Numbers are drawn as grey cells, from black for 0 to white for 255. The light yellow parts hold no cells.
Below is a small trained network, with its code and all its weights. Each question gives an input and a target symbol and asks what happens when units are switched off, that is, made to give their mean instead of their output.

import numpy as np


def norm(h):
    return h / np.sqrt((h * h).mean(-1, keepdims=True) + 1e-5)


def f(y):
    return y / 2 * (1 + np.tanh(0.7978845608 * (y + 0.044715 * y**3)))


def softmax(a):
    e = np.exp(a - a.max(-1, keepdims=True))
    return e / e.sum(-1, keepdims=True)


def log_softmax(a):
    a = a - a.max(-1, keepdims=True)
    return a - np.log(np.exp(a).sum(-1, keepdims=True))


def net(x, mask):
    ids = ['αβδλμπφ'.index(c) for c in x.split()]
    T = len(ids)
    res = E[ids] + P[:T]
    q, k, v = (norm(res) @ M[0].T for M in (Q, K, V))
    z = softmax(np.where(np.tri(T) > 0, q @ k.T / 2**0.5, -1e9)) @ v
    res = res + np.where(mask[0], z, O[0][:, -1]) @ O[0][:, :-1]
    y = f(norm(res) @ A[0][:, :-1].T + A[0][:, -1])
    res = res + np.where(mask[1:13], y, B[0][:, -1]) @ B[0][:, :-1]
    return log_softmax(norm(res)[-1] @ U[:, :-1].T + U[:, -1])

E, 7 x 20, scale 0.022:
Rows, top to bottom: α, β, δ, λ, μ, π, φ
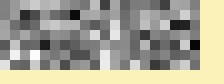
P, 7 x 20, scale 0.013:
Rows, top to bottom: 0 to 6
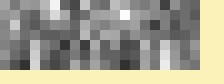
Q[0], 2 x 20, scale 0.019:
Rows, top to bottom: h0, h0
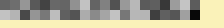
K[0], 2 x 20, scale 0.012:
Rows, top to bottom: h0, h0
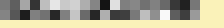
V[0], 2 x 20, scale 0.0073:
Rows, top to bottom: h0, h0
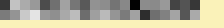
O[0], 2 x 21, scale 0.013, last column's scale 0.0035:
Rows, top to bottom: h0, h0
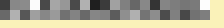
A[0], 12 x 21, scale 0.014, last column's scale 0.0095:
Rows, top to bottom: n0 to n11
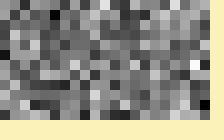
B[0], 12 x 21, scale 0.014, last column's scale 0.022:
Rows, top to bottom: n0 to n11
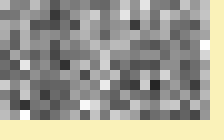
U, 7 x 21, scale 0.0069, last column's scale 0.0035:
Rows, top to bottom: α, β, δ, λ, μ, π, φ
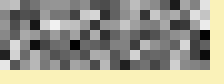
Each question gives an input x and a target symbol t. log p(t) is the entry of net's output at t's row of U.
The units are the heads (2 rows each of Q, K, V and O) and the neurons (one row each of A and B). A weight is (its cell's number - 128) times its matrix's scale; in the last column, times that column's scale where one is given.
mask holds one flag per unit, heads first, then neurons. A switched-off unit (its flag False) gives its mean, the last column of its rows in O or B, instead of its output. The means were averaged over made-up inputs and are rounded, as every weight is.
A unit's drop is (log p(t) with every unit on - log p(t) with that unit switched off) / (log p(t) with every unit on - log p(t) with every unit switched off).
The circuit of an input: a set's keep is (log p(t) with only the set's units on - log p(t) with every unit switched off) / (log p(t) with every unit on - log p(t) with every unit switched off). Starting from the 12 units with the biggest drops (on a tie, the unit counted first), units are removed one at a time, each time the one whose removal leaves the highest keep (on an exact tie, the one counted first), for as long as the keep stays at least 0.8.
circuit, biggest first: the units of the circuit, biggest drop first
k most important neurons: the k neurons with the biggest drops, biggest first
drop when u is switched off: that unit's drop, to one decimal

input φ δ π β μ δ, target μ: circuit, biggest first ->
(h0 n2 n5)
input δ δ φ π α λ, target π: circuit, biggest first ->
(h0 n5)
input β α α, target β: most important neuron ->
(n10)
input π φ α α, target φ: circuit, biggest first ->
(h0 n6 n8)
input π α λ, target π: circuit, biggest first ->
(h0 n5 n2)
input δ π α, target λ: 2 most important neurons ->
(n5 n0)
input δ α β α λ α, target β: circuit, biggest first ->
(h0 n1)
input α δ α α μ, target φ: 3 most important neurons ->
(n8 n4 n1)
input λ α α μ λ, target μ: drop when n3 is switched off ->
-0.1
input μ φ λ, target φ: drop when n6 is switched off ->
0.3
